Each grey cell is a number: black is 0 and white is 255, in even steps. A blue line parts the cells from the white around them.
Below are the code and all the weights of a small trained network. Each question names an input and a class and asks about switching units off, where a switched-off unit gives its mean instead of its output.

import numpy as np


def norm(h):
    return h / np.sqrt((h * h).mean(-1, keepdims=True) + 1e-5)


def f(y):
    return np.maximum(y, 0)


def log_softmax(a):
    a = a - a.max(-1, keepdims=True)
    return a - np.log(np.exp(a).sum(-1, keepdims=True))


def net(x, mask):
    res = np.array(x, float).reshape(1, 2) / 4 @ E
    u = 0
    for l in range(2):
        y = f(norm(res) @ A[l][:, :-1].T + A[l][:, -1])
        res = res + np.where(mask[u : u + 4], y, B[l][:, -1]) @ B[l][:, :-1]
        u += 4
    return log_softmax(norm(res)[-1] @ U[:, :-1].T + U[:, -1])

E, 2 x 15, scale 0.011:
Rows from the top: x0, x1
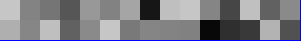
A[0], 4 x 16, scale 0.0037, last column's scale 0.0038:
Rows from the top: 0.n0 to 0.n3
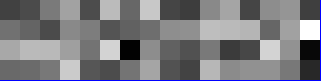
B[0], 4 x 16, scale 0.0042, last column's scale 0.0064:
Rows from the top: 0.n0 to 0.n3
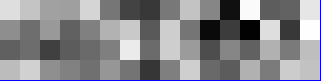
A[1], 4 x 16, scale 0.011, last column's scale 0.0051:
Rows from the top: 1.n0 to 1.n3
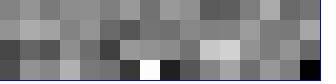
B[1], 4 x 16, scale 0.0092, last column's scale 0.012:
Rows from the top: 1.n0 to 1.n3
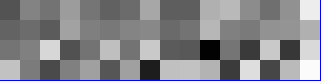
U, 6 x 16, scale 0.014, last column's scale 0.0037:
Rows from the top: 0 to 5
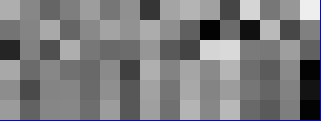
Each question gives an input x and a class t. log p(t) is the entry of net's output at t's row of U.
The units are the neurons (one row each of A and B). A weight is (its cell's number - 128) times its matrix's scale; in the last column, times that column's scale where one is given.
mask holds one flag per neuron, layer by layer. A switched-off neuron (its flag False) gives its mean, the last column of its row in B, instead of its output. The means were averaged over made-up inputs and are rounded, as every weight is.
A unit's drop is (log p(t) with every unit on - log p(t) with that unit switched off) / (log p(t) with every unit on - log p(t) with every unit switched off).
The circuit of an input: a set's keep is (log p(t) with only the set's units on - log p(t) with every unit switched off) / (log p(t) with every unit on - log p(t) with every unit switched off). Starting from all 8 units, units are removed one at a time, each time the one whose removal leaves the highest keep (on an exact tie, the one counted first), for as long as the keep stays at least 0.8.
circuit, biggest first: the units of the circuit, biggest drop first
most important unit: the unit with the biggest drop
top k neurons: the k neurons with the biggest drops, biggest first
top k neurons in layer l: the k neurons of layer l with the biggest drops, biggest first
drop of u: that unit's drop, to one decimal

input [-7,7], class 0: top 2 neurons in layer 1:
1.n3, 1.n2
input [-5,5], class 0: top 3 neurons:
0.n1, 1.n2, 1.n3
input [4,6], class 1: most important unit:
1.n3
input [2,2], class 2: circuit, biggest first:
1.n3, 1.n2, 1.n0
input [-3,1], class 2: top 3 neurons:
0.n0, 0.n2, 1.n3
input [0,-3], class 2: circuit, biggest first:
0.n1, 1.n3, 1.n2
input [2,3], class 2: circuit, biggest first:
1.n0, 1.n2, 1.n3
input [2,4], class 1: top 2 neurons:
1.n3, 1.n1
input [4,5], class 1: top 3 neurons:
1.n3, 0.n0, 0.n3
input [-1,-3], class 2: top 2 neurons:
0.n1, 1.n3
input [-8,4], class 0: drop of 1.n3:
0.2
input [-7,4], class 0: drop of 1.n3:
0.1
